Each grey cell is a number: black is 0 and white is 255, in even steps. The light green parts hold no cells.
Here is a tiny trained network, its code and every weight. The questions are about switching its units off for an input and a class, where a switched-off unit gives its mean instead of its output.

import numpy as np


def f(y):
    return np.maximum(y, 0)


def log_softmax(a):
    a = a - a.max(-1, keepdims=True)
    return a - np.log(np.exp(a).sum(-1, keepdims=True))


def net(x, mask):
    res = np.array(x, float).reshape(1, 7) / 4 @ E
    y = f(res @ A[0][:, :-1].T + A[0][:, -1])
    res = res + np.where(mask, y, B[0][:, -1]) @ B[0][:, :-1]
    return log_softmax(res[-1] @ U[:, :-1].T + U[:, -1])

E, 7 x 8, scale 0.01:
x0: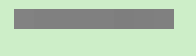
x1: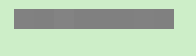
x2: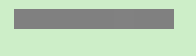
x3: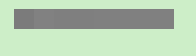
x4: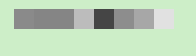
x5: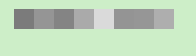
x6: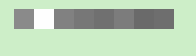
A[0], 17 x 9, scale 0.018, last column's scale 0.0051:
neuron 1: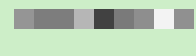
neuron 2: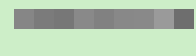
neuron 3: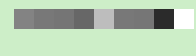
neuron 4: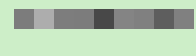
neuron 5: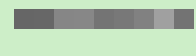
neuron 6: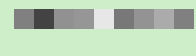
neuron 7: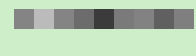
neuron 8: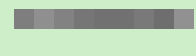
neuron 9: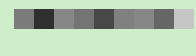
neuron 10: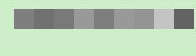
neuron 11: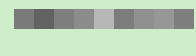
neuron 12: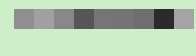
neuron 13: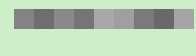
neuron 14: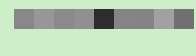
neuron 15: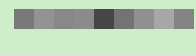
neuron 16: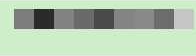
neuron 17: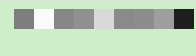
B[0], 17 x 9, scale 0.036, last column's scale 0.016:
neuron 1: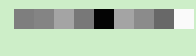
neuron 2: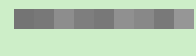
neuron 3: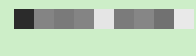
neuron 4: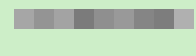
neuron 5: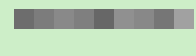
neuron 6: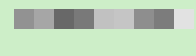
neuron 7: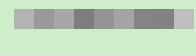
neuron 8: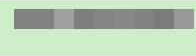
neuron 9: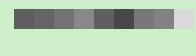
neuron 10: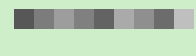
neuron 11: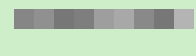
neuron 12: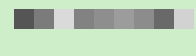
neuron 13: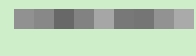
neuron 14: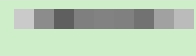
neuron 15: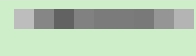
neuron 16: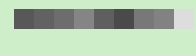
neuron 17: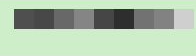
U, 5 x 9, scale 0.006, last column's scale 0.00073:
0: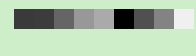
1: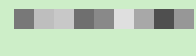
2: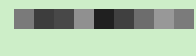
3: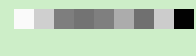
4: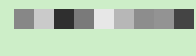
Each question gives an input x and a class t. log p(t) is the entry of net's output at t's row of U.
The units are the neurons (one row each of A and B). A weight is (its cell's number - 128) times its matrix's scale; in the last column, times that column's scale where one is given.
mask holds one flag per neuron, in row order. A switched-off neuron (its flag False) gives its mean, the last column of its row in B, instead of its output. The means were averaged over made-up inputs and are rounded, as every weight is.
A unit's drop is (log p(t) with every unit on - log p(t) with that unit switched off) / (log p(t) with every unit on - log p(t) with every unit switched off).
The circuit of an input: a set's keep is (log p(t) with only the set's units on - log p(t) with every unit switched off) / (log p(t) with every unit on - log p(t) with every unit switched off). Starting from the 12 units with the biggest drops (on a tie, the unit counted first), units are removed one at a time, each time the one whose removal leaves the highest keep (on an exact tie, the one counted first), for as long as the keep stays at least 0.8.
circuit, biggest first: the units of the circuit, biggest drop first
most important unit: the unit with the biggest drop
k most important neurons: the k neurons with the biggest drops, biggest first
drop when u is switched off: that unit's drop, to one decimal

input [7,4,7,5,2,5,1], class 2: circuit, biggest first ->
[neuron 17]
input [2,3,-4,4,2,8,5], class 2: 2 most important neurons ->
[neuron 17; neuron 3]
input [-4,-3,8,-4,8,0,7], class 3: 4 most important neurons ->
[neuron 14; neuron 7; neuron 16; neuron 9]
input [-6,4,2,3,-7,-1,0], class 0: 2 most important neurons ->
[neuron 1; neuron 6]
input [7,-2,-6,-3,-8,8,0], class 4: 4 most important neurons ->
[neuron 6; neuron 16; neuron 9; neuron 11]
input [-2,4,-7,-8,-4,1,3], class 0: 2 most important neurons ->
[neuron 1; neuron 6]
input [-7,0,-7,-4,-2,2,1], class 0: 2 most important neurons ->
[neuron 6; neuron 1]
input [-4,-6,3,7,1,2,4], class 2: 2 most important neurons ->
[neuron 3; neuron 17]
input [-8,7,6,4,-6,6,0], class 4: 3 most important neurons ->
[neuron 6; neuron 16; neuron 9]
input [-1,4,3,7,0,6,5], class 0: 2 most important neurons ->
[neuron 1; neuron 17]
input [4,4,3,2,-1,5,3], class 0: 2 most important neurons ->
[neuron 17; neuron 1]
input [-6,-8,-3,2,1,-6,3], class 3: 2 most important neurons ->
[neuron 3; neuron 14]
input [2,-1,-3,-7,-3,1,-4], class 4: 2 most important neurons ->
[neuron 17; neuron 6]
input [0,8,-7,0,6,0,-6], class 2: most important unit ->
neuron 16
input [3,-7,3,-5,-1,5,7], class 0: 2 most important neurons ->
[neuron 17; neuron 1]
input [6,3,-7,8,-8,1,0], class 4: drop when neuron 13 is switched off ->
0.2
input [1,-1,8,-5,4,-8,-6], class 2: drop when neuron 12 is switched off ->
0.0
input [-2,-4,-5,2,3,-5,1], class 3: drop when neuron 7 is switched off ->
0.1
